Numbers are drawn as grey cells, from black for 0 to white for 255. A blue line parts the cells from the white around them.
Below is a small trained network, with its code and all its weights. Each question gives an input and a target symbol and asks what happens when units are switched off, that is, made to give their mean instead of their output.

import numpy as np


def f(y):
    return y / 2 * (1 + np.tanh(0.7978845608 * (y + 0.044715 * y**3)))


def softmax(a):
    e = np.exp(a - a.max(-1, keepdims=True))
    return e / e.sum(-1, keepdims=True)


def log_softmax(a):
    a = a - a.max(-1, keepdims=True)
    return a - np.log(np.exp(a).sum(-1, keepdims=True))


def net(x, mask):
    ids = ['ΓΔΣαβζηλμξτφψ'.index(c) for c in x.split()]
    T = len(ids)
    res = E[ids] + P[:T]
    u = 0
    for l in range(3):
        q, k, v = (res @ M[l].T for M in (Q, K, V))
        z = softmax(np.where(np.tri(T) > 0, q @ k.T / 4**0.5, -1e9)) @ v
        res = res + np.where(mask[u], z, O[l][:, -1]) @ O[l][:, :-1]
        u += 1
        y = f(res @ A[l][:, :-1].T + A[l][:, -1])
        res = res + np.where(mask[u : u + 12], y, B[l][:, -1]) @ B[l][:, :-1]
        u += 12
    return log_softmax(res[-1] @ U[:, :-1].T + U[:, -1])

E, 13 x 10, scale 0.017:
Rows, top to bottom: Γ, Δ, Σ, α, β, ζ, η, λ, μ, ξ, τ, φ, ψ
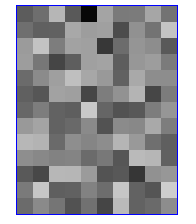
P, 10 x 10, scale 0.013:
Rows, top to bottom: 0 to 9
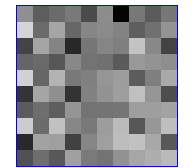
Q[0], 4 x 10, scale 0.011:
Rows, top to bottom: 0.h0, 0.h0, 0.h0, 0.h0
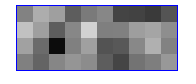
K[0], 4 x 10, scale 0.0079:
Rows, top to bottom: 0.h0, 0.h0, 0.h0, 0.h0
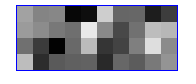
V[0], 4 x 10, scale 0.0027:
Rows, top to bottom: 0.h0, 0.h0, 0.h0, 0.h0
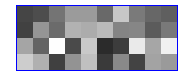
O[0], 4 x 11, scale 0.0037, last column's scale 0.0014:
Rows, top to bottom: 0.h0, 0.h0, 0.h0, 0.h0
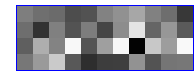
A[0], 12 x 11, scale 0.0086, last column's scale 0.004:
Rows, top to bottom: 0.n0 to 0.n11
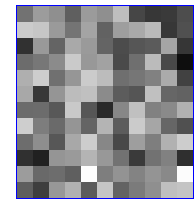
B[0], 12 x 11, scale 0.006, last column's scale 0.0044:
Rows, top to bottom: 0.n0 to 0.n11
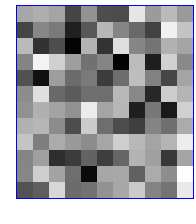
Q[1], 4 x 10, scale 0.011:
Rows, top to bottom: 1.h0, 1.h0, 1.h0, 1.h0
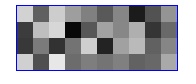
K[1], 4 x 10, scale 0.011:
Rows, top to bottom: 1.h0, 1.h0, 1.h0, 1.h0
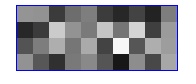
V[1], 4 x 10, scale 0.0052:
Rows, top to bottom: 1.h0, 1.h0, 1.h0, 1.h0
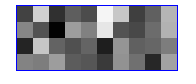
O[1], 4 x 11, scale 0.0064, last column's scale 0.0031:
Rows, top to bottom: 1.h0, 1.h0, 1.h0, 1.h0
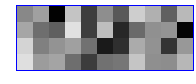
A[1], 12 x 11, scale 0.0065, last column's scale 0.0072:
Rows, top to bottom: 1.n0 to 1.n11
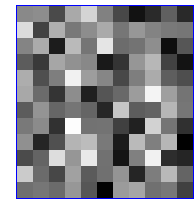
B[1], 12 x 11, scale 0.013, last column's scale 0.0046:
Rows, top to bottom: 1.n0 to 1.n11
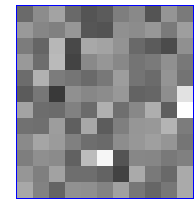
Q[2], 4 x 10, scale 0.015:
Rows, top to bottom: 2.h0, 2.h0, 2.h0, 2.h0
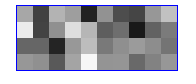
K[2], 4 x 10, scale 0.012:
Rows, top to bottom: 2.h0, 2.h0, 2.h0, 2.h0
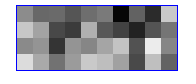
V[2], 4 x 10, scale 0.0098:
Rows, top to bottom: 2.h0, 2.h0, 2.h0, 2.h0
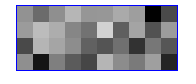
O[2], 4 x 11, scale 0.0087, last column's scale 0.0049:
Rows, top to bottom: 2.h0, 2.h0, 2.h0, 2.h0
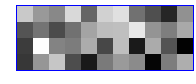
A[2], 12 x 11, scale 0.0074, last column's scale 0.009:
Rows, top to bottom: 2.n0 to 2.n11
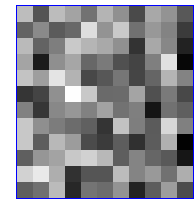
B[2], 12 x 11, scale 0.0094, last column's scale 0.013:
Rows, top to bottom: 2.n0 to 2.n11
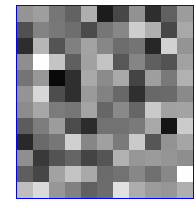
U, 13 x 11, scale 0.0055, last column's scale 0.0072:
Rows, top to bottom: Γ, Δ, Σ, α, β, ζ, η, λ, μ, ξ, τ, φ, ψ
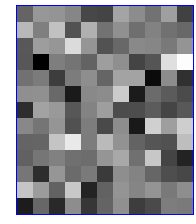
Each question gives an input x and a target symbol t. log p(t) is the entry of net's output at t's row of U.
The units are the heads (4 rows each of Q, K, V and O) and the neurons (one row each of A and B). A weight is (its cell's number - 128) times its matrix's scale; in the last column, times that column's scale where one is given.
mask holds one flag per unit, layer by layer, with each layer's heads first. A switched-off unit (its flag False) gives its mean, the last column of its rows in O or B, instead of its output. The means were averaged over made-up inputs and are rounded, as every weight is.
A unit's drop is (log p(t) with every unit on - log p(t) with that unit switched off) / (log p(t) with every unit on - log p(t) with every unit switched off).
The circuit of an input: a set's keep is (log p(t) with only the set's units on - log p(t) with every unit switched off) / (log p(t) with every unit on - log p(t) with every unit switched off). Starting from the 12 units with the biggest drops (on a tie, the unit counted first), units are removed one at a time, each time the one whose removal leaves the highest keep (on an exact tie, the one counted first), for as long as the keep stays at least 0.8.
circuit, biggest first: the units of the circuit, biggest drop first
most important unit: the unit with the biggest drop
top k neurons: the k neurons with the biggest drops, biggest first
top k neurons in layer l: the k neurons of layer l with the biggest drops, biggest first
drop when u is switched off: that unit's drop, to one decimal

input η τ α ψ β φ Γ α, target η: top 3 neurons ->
[2.n3; 0.n2; 0.n9]
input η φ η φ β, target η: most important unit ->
1.h0
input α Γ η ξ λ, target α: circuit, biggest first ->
[1.h0; 2.h0]
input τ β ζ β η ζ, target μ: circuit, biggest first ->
[2.h0; 2.n4]
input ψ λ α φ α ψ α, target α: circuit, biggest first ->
[2.h0; 0.n8]
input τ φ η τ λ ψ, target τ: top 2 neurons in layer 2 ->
[2.n10; 2.n7]
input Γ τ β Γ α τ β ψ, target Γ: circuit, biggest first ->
[2.h0; 2.n11]
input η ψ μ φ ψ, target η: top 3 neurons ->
[2.n3; 0.n2; 2.n8]
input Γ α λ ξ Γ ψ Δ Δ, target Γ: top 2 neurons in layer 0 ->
[0.n11; 0.n5]
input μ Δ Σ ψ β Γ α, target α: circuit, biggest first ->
[0.n8; 2.h0; 1.h0; 0.n10]
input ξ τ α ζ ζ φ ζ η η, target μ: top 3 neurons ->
[2.n10; 0.n6; 1.n6]
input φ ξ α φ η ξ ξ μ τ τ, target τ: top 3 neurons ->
[0.n9; 0.n5; 0.n2]
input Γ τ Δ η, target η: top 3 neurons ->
[2.n3; 0.n2; 1.n5]
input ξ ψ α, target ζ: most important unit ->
1.n2
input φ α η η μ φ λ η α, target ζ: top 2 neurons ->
[1.n2; 0.n10]
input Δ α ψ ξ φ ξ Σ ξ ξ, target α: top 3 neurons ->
[0.n1; 0.n11; 0.n8]
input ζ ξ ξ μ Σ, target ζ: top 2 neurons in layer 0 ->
[0.n1; 0.n10]
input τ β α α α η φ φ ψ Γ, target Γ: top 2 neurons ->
[2.n11; 0.n11]
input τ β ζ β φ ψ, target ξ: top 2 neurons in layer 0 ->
[0.n11; 0.n8]
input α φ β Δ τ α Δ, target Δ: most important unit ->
2.h0
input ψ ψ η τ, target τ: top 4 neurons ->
[0.n9; 0.n5; 0.n2; 2.n7]
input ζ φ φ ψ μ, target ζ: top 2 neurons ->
[2.n4; 0.n1]
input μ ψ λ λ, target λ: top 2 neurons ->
[0.n6; 1.n7]
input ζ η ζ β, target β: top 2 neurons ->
[0.n8; 2.n2]
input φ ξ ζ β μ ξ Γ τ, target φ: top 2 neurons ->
[0.n9; 0.n5]
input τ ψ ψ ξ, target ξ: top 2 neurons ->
[1.n9; 0.n6]
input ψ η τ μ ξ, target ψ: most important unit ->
2.n4
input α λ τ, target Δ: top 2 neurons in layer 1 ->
[1.n9; 1.n3]
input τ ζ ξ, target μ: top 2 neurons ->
[2.n10; 0.n2]
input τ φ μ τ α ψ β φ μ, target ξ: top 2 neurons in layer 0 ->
[0.n3; 0.n6]
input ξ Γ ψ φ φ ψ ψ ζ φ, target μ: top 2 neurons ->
[2.n10; 1.n6]
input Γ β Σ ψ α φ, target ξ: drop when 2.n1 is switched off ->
0.3
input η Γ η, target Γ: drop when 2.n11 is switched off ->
0.6
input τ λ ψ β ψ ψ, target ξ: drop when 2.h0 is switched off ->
0.8
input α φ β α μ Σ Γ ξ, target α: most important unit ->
1.h0
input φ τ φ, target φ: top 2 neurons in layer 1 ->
[1.n11; 1.n5]
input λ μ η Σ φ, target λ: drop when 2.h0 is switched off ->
0.8
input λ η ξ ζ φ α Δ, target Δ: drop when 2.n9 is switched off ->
0.0
